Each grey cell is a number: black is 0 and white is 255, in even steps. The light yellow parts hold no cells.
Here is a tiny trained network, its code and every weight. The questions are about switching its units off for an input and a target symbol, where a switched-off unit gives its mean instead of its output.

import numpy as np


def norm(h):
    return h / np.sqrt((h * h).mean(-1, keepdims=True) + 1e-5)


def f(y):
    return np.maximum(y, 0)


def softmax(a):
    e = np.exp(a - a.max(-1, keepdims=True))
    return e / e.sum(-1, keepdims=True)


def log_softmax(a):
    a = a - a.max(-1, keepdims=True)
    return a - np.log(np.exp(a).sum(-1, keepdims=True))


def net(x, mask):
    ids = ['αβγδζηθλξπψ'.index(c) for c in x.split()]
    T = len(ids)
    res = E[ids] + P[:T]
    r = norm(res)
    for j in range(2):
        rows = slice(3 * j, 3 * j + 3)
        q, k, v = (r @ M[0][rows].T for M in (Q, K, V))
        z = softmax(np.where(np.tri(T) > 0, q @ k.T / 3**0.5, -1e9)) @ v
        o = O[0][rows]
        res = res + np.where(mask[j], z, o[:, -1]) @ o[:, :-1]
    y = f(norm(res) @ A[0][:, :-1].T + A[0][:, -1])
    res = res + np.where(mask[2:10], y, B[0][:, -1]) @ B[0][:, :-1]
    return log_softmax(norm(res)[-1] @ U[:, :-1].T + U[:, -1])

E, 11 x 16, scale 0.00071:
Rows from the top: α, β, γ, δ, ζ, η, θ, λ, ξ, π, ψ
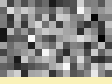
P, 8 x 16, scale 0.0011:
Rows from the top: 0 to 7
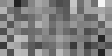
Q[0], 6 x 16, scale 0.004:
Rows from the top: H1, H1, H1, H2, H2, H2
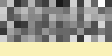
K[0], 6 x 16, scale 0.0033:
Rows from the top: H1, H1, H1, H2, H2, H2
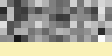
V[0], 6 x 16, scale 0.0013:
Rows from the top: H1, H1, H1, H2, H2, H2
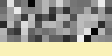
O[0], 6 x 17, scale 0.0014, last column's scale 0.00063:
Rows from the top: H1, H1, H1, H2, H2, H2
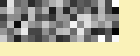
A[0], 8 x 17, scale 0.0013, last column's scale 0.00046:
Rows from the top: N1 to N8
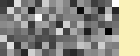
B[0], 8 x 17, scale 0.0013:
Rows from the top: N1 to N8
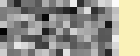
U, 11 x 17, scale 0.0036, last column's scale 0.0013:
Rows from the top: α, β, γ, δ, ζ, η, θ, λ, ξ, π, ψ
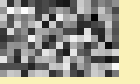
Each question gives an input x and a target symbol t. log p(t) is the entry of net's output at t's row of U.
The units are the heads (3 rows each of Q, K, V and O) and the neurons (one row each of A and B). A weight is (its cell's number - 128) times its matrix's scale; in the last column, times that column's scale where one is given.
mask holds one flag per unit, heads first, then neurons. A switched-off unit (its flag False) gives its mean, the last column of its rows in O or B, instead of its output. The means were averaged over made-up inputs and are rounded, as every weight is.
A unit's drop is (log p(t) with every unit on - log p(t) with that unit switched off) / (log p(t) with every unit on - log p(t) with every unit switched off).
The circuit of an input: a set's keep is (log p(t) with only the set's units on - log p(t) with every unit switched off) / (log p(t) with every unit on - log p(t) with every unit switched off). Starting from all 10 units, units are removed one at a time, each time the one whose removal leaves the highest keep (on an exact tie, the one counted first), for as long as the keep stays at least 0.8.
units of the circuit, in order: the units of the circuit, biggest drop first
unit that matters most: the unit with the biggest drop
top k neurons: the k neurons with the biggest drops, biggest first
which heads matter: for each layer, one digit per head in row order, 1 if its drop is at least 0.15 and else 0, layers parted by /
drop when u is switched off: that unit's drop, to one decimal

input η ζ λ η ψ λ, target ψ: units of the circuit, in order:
[H2, H1, N8]
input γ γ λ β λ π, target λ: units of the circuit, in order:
[H2]
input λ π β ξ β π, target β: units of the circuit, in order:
[H1, H2, N7]
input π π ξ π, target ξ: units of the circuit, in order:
[H2, H1]
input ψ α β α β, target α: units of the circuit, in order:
[H1, H2]
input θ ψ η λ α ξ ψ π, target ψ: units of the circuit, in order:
[H1, H2, N8]
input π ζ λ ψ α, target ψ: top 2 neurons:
[N8, N2]
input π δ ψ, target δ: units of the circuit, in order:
[H1, H2]
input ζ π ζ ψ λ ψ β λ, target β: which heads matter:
11
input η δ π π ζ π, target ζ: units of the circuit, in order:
[H2, H1, N2]
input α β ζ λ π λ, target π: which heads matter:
10
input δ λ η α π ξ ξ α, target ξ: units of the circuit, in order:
[H2, N4]
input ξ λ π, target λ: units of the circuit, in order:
[H2, H1]
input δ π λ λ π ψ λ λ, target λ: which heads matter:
01
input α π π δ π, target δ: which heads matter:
11
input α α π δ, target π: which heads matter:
10
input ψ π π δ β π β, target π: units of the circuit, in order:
[H1]
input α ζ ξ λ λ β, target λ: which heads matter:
01
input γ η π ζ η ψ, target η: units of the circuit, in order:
[H1, H2]
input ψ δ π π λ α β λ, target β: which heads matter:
11
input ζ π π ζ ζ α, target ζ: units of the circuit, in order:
[H2, H1]
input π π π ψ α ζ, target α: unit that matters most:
N2
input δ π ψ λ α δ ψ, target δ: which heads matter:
10
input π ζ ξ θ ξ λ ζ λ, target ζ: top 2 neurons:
[N2, N1]
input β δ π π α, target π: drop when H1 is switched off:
0.9
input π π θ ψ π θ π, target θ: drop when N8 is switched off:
0.0
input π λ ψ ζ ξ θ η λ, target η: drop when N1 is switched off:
0.1
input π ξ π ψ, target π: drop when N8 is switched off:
-0.1
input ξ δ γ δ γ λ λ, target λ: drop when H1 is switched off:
0.1
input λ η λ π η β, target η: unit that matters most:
H1
